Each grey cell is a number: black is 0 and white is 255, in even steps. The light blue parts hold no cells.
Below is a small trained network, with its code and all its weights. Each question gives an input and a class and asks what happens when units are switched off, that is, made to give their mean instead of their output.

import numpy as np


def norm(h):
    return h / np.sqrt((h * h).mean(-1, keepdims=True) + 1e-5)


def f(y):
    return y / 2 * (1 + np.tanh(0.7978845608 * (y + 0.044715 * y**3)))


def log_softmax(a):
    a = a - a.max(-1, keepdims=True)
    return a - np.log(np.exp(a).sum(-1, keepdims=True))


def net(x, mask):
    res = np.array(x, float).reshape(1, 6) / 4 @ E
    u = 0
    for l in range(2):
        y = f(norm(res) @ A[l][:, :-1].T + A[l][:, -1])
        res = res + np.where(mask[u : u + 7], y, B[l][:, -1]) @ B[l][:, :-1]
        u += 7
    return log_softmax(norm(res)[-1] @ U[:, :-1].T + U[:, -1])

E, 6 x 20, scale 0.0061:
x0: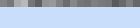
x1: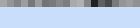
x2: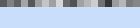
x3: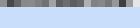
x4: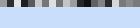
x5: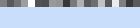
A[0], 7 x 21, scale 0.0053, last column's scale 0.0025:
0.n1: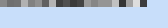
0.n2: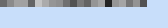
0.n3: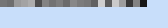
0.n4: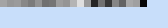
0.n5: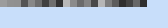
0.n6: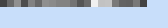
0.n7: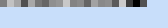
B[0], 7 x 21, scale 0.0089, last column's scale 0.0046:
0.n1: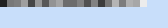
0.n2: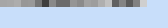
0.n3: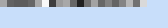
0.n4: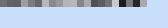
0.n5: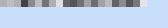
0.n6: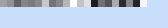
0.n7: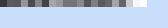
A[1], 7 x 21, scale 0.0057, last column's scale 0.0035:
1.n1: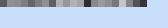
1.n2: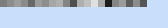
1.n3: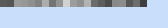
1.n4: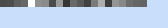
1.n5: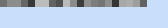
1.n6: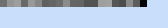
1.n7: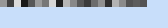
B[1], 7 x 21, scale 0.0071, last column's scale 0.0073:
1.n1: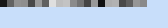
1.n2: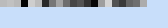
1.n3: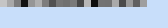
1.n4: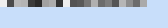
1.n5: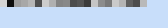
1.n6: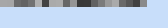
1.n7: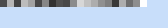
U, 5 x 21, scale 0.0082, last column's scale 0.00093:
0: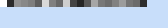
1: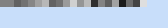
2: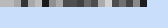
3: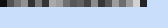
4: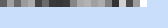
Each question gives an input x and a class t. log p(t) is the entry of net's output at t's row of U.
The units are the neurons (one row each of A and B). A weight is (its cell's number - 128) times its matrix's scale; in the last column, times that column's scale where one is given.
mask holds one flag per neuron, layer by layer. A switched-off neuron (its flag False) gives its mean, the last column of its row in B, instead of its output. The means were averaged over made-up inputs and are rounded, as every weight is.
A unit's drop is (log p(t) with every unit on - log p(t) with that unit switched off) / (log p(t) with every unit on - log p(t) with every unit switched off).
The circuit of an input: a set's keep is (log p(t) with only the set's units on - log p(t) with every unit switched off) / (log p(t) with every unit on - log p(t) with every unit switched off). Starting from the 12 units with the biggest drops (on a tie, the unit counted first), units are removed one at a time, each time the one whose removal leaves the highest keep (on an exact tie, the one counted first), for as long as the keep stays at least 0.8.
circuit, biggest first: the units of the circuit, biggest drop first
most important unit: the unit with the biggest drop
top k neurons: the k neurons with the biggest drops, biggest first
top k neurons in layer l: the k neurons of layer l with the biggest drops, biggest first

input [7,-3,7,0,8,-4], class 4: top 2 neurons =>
[1.n7; 0.n5]
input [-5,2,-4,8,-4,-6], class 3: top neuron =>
[0.n1]
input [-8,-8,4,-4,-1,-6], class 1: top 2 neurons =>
[0.n6; 0.n3]
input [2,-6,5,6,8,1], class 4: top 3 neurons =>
[1.n7; 0.n7; 0.n2]
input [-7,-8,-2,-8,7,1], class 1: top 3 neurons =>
[0.n6; 0.n1; 1.n7]
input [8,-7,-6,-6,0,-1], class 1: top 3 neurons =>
[0.n6; 0.n1; 1.n2]
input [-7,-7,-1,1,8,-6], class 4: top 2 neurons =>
[1.n7; 0.n3]
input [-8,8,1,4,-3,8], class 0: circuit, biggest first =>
[1.n4; 0.n3]
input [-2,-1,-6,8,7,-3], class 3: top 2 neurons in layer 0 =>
[0.n1; 0.n2]
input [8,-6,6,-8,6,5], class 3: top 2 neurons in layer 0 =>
[0.n7; 0.n5]
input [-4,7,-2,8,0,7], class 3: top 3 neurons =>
[0.n1; 0.n6; 1.n5]
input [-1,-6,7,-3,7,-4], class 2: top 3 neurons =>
[1.n2; 0.n2; 0.n3]
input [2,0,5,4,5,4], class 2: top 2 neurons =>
[0.n2; 1.n2]
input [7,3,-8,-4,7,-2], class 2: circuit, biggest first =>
[0.n5]
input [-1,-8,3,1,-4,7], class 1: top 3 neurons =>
[0.n6; 1.n5; 1.n3]
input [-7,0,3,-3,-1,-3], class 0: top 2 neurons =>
[1.n5; 0.n1]
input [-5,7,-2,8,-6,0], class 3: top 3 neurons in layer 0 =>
[0.n1; 0.n6; 0.n3]
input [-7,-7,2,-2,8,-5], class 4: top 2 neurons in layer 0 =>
[0.n3; 0.n4]
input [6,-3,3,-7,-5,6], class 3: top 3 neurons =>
[0.n7; 1.n1; 1.n5]
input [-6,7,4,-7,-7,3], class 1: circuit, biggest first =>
[1.n7]
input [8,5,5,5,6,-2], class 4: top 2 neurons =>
[1.n7; 0.n6]
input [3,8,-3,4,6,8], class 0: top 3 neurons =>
[1.n4; 0.n6; 0.n3]
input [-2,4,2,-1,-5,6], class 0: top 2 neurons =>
[1.n4; 0.n6]
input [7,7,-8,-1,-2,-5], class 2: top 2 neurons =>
[0.n5; 0.n6]
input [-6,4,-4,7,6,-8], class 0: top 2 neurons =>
[1.n5; 0.n7]
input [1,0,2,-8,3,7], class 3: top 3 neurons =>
[0.n7; 1.n1; 1.n5]
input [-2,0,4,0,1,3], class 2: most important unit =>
0.n2
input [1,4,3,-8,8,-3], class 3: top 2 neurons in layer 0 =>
[0.n7; 0.n6]
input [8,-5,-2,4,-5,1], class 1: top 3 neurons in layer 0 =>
[0.n6; 0.n7; 0.n2]
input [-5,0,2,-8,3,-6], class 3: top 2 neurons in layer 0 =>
[0.n7; 0.n3]
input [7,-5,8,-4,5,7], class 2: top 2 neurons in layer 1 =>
[1.n2; 1.n5]
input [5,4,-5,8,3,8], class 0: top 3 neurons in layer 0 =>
[0.n3; 0.n7; 0.n6]
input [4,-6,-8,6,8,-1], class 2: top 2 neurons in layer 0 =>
[0.n5; 0.n7]
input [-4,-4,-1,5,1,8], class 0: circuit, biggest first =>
[1.n4]
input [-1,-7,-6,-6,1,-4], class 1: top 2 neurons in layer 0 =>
[0.n6; 0.n1]
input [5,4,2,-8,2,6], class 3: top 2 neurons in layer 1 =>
[1.n1; 1.n5]
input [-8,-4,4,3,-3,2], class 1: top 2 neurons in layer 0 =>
[0.n6; 0.n5]
